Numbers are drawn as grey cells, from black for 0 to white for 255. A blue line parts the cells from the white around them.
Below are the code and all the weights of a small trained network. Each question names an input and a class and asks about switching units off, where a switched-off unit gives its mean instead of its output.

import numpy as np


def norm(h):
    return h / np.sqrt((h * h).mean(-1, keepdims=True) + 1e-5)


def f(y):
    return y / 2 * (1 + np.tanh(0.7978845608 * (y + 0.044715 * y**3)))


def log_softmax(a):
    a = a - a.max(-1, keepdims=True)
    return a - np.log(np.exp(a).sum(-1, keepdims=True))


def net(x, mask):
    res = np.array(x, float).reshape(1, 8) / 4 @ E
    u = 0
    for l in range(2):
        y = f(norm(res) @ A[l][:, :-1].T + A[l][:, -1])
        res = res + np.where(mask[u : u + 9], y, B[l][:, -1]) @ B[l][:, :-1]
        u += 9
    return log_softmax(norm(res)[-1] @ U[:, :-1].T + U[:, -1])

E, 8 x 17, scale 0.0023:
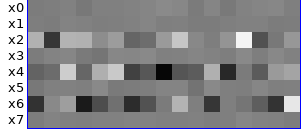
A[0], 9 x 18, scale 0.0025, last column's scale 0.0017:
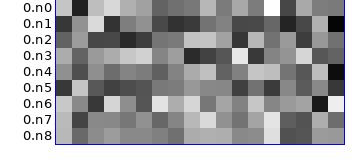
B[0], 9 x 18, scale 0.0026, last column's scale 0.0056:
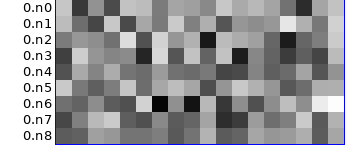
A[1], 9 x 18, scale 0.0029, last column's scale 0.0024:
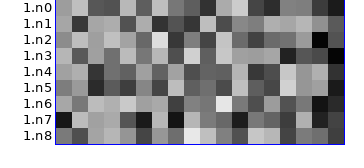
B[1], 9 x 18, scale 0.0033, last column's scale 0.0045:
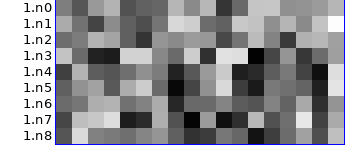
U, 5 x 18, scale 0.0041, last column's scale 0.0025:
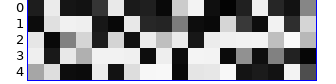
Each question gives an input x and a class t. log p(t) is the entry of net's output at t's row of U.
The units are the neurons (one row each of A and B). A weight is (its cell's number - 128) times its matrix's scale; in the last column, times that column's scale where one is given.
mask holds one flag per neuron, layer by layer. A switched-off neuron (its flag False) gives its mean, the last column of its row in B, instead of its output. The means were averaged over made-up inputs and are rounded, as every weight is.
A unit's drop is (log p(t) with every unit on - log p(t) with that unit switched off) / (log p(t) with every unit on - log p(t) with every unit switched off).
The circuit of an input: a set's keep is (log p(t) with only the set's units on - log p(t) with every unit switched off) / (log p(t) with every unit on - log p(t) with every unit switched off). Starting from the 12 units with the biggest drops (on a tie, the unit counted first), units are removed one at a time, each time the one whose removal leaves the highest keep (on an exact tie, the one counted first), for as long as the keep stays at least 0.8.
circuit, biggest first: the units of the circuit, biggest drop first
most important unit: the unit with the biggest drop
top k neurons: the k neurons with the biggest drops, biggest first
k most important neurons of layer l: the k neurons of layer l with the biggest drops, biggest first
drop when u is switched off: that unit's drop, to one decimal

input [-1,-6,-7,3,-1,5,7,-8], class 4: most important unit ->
0.n6
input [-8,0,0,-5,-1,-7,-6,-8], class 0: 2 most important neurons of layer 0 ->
0.n6, 0.n7
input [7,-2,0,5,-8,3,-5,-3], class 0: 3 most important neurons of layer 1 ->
1.n5, 1.n4, 1.n0
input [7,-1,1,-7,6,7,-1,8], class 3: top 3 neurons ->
0.n0, 0.n7, 1.n3
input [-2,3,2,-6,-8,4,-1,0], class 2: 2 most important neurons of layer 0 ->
0.n6, 0.n3
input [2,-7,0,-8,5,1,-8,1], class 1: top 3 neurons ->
0.n3, 1.n2, 0.n5
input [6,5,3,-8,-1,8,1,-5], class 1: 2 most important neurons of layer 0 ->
0.n7, 0.n6
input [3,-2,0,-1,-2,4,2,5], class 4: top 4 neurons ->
0.n2, 0.n5, 1.n3, 0.n3
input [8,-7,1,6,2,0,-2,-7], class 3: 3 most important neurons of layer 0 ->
0.n0, 0.n7, 0.n4
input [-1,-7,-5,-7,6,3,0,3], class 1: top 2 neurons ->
0.n6, 0.n3
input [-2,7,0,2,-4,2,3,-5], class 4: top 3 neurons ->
0.n2, 0.n5, 1.n3
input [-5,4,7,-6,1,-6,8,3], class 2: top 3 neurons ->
0.n3, 0.n1, 1.n1
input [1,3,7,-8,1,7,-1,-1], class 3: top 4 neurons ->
0.n0, 0.n6, 0.n1, 1.n8
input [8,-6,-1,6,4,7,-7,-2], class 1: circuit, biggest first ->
0.n3
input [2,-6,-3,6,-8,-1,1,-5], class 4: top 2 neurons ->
0.n2, 0.n1
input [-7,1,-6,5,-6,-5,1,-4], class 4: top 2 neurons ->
0.n2, 0.n5
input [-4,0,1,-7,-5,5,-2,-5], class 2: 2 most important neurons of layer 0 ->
0.n6, 0.n8
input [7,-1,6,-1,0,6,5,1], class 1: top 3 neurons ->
0.n6, 0.n7, 0.n4
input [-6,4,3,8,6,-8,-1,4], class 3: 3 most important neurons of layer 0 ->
0.n0, 0.n6, 0.n3
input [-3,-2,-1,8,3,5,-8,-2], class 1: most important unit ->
0.n3
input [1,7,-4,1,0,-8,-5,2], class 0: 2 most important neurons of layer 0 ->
0.n6, 0.n2
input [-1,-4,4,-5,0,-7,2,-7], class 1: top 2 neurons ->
0.n7, 0.n6
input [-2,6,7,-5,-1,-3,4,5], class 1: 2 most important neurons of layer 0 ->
0.n7, 0.n6
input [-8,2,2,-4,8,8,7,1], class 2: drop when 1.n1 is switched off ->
0.2
